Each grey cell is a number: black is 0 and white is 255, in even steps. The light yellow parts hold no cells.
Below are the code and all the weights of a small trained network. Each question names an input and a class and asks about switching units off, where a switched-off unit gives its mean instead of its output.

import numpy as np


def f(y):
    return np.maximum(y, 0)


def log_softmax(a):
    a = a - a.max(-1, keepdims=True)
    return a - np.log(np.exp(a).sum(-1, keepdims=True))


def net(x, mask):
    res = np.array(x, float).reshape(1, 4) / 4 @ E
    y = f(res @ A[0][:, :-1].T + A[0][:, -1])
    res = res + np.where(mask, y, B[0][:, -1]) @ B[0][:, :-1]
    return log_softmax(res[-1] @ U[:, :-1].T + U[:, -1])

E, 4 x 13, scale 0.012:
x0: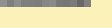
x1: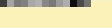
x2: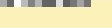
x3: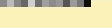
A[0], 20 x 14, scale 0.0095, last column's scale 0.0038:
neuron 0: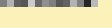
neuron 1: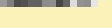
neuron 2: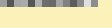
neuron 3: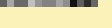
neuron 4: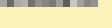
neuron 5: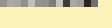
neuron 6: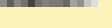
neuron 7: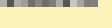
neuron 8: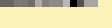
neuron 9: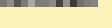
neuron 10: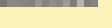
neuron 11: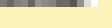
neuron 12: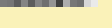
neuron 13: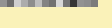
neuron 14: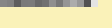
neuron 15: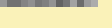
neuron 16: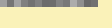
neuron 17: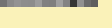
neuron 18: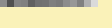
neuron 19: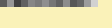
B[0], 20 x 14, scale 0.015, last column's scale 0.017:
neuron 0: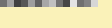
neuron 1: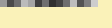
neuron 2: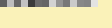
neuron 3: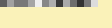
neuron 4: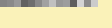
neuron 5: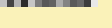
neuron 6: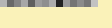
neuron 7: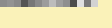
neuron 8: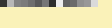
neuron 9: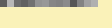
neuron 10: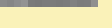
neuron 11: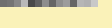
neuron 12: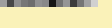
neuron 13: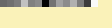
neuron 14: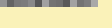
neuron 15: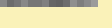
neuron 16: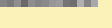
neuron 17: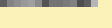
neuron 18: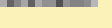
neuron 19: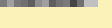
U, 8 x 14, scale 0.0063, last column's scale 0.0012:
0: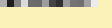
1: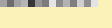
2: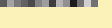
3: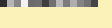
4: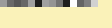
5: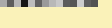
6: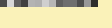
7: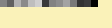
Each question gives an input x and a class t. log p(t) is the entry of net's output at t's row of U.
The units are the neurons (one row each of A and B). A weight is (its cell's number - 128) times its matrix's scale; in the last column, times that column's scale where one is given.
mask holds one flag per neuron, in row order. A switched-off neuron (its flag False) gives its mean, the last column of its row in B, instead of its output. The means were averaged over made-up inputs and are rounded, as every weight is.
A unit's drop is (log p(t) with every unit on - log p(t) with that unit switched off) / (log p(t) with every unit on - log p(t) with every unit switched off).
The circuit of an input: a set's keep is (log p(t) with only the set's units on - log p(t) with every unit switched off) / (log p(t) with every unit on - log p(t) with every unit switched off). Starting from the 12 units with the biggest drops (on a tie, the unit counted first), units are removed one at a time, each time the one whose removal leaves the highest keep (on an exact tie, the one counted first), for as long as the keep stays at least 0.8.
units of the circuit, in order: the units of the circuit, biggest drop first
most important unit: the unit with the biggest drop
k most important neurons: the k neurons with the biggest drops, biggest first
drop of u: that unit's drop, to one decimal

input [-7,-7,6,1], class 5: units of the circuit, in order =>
(neuron 5)
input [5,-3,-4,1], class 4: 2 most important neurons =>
(neuron 0; neuron 11)
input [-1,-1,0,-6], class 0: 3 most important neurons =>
(neuron 12; neuron 7; neuron 4)
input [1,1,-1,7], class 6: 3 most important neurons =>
(neuron 3; neuron 0; neuron 13)
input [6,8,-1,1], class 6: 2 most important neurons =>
(neuron 3; neuron 12)
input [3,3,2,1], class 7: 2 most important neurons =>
(neuron 2; neuron 11)
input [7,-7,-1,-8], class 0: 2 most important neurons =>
(neuron 1; neuron 12)
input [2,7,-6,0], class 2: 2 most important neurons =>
(neuron 8; neuron 19)
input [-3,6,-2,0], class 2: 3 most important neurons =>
(neuron 8; neuron 0; neuron 19)
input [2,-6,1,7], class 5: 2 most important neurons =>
(neuron 5; neuron 7)
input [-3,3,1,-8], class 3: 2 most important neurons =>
(neuron 2; neuron 8)
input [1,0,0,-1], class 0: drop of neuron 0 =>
0.2
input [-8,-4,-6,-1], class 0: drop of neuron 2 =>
0.0
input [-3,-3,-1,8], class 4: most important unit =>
neuron 0
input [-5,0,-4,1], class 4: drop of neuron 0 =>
0.1
